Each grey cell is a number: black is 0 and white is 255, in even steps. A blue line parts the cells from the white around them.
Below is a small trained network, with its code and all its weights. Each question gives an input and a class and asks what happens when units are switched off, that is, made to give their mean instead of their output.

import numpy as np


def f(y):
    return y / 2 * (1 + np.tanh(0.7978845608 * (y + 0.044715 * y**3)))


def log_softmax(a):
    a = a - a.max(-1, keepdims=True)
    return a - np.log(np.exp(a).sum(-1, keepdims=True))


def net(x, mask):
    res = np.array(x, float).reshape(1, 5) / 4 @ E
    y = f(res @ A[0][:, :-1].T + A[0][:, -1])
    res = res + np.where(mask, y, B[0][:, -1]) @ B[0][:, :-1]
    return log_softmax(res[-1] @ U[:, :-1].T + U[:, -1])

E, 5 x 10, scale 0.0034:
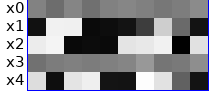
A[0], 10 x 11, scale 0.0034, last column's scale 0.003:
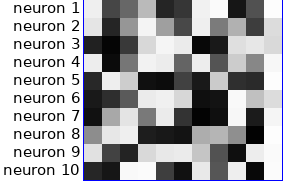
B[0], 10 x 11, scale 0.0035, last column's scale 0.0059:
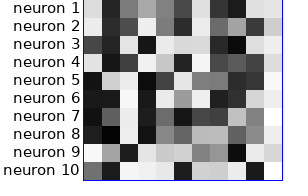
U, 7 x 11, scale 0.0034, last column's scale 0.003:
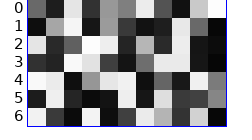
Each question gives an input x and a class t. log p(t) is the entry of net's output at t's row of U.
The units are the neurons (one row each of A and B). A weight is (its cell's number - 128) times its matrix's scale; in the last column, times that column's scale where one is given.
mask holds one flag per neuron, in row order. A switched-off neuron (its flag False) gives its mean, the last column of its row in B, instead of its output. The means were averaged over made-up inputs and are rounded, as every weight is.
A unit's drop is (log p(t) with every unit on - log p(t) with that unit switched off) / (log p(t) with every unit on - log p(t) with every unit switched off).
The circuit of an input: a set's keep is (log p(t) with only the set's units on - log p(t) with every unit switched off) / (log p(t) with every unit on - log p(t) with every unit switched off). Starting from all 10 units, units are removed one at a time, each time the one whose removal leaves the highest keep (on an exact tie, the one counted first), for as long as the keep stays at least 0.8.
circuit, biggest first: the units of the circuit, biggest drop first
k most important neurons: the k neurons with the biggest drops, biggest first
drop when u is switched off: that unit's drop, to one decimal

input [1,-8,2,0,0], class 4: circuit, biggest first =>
[neuron 9; neuron 10]
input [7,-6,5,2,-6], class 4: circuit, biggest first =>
[neuron 9; neuron 8]
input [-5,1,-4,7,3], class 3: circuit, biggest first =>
[neuron 10; neuron 9; neuron 3]
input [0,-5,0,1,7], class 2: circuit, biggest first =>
[neuron 4; neuron 2]
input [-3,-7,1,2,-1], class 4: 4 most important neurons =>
[neuron 9; neuron 10; neuron 8; neuron 7]
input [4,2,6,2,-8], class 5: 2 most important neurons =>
[neuron 1; neuron 4]
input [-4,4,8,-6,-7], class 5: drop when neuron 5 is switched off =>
0.1
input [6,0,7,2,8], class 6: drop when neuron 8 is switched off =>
-0.1
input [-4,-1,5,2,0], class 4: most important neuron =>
[neuron 10]
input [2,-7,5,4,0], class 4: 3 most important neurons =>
[neuron 9; neuron 10; neuron 8]
